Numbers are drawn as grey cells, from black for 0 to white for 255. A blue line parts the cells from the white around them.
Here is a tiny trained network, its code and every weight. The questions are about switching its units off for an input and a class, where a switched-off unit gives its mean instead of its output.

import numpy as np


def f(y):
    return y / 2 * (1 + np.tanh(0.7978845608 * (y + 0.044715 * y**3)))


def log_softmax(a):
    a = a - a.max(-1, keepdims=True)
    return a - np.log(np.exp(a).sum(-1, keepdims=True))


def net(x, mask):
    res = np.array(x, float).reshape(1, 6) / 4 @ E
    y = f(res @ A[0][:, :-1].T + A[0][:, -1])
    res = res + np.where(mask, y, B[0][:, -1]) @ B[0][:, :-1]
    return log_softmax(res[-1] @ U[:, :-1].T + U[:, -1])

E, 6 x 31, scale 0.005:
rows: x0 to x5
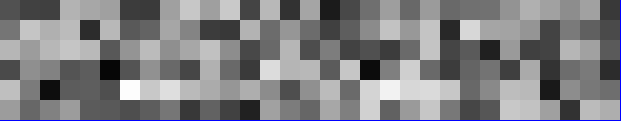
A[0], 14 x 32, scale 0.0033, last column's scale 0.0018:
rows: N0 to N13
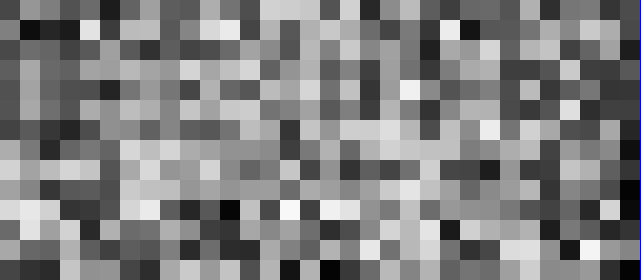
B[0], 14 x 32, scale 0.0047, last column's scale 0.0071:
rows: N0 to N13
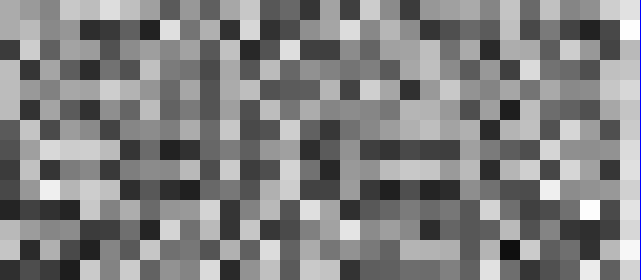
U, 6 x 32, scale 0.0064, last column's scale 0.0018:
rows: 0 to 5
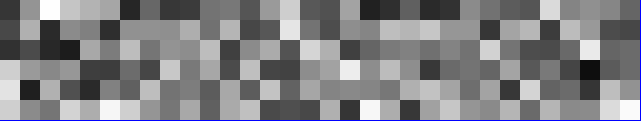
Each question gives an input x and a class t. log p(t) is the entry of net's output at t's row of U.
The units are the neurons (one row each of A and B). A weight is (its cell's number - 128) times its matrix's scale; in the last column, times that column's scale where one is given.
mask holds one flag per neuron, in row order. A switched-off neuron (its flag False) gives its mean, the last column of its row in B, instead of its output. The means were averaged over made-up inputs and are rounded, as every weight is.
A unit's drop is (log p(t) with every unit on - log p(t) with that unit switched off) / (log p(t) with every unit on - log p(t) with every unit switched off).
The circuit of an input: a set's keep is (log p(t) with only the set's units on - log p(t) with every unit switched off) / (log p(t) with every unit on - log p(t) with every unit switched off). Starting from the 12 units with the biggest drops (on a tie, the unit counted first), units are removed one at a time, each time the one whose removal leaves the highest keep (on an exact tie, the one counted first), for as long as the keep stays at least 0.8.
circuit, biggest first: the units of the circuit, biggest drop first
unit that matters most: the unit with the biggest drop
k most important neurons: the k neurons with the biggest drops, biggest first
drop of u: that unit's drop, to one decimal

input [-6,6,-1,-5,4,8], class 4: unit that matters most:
N12
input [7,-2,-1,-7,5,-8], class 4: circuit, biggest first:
[N3, N5]
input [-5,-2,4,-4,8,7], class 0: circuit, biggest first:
[N7, N9]
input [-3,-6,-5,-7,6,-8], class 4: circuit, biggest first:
[N5, N3]
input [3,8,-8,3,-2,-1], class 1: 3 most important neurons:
[N2, N6, N1]
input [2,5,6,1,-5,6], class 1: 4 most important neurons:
[N8, N9, N7, N1]
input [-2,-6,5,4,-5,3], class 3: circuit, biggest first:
[N1, N9]
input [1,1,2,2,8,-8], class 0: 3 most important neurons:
[N9, N7, N12]
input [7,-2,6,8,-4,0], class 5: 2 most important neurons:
[N0, N4]
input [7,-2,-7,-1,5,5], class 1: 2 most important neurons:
[N6, N2]
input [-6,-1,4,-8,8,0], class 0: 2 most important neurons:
[N7, N9]
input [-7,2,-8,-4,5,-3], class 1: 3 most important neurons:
[N6, N2, N13]
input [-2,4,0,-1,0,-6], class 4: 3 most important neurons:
[N1, N3, N5]
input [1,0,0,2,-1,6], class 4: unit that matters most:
N12
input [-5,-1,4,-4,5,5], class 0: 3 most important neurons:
[N7, N9, N13]
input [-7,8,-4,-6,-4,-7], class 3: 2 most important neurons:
[N11, N13]
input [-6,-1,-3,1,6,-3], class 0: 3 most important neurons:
[N9, N7, N13]
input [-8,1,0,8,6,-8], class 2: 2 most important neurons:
[N10, N12]
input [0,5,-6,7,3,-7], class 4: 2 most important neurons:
[N5, N3]
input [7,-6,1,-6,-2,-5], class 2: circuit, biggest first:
[N13]
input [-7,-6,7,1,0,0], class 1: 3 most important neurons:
[N8, N13, N11]
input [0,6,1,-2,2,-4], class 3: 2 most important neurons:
[N11, N12]
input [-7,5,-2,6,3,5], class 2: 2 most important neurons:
[N10, N1]
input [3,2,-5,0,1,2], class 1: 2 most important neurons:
[N6, N10]
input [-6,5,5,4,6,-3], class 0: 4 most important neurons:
[N9, N7, N13, N1]
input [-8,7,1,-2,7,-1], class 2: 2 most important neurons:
[N10, N1]
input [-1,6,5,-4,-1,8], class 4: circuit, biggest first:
[N12]
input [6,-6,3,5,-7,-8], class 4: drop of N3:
0.4
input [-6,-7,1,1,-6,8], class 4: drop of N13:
0.1
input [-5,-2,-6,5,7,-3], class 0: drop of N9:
0.7
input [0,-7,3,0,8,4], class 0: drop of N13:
0.0
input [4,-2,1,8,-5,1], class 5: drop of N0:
0.3
